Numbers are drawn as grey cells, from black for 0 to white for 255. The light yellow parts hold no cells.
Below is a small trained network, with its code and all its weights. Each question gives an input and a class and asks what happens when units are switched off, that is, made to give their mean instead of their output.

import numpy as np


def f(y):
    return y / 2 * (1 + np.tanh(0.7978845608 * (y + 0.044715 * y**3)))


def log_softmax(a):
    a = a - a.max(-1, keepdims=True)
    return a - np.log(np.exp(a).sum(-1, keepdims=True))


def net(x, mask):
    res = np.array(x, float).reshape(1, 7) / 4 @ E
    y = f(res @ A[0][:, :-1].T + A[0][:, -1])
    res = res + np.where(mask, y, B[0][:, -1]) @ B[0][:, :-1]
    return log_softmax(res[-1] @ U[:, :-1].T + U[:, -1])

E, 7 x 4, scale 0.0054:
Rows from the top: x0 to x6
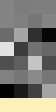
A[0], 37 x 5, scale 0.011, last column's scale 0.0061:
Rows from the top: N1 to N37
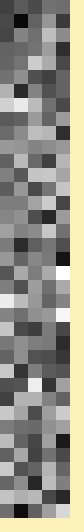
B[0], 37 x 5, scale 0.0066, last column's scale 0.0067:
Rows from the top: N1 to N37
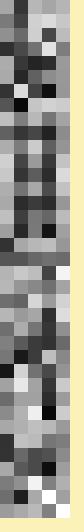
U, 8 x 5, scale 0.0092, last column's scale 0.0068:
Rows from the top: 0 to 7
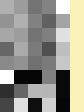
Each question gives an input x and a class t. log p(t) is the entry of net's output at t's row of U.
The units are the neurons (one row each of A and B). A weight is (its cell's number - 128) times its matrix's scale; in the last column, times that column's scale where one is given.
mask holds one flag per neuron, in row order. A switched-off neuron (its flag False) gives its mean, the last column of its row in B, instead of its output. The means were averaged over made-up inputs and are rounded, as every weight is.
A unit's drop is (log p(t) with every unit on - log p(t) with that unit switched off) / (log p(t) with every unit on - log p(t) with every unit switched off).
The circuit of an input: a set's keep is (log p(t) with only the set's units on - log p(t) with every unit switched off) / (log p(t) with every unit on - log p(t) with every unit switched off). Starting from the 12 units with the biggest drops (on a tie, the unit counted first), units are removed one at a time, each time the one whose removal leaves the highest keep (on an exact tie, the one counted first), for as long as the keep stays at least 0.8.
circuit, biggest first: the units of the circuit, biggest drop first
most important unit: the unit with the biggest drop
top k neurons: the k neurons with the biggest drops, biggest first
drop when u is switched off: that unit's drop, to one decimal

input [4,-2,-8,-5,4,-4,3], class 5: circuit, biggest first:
[N13, N5]
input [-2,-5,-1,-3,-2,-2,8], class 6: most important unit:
N2
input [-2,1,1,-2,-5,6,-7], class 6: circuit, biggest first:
[N8, N22, N36]
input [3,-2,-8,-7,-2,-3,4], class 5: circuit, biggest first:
[N13, N15]
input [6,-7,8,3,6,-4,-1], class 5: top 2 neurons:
[N16, N6]
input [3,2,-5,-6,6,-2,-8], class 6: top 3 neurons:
[N8, N36, N22]
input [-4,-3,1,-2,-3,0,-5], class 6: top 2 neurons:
[N8, N22]
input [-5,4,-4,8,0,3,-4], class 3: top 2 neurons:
[N27, N7]
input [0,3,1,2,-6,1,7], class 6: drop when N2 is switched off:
0.3
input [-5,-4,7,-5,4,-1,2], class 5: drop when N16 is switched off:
0.2
